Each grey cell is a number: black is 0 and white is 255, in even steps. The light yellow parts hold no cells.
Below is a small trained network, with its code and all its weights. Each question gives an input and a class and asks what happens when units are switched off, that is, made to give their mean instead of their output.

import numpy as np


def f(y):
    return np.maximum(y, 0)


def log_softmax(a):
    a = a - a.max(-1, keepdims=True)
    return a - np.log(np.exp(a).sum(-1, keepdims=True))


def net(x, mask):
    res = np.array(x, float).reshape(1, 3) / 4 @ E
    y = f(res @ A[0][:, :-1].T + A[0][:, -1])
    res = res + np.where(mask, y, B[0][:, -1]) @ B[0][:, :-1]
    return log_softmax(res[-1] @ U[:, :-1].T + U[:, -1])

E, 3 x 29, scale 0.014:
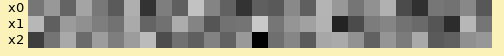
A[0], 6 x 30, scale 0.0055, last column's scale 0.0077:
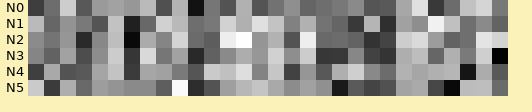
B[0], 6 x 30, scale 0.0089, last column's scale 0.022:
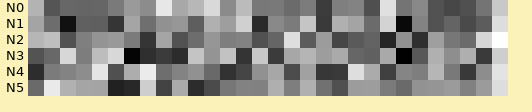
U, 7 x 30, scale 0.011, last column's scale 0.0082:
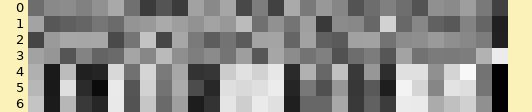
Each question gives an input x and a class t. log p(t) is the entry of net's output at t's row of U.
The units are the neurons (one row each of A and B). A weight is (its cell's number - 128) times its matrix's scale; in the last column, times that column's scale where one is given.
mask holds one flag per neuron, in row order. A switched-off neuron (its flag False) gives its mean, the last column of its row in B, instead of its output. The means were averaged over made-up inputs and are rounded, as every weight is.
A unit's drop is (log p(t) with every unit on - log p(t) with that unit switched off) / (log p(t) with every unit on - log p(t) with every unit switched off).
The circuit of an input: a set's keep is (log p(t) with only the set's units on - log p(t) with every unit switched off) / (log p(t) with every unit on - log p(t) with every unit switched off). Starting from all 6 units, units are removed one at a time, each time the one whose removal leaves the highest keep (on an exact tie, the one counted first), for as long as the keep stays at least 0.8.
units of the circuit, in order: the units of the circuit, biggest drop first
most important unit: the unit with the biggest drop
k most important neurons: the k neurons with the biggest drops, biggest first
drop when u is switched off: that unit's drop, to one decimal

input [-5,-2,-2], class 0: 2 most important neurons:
(N3; N2)
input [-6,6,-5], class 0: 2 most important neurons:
(N3; N2)
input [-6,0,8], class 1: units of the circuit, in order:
(N0)
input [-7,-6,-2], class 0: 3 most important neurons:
(N3; N2; N5)
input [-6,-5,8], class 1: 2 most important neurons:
(N0; N3)
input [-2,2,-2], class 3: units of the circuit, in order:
(N4; N3; N0)
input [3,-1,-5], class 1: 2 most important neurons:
(N2; N3)
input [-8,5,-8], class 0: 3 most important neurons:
(N3; N2; N0)
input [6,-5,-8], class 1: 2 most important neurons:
(N2; N3)
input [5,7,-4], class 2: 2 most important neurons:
(N2; N3)
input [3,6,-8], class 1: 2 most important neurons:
(N1; N2)
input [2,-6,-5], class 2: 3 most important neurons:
(N0; N2; N4)
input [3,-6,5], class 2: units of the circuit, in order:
(N1; N2)
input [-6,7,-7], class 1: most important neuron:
(N1)
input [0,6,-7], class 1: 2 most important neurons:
(N1; N4)
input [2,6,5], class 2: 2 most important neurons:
(N1; N2)
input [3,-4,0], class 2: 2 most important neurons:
(N2; N1)
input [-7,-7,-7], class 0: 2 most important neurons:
(N3; N2)
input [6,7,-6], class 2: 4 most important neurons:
(N2; N3; N0; N1)
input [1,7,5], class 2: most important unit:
N5
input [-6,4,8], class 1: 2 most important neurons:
(N0; N3)
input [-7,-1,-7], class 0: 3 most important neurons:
(N3; N2; N0)
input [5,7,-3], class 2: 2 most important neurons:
(N2; N3)
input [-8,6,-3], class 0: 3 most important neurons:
(N3; N2; N4)
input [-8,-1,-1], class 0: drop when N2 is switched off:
1.3
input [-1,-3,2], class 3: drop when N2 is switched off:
-0.1
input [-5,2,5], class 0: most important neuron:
(N3)
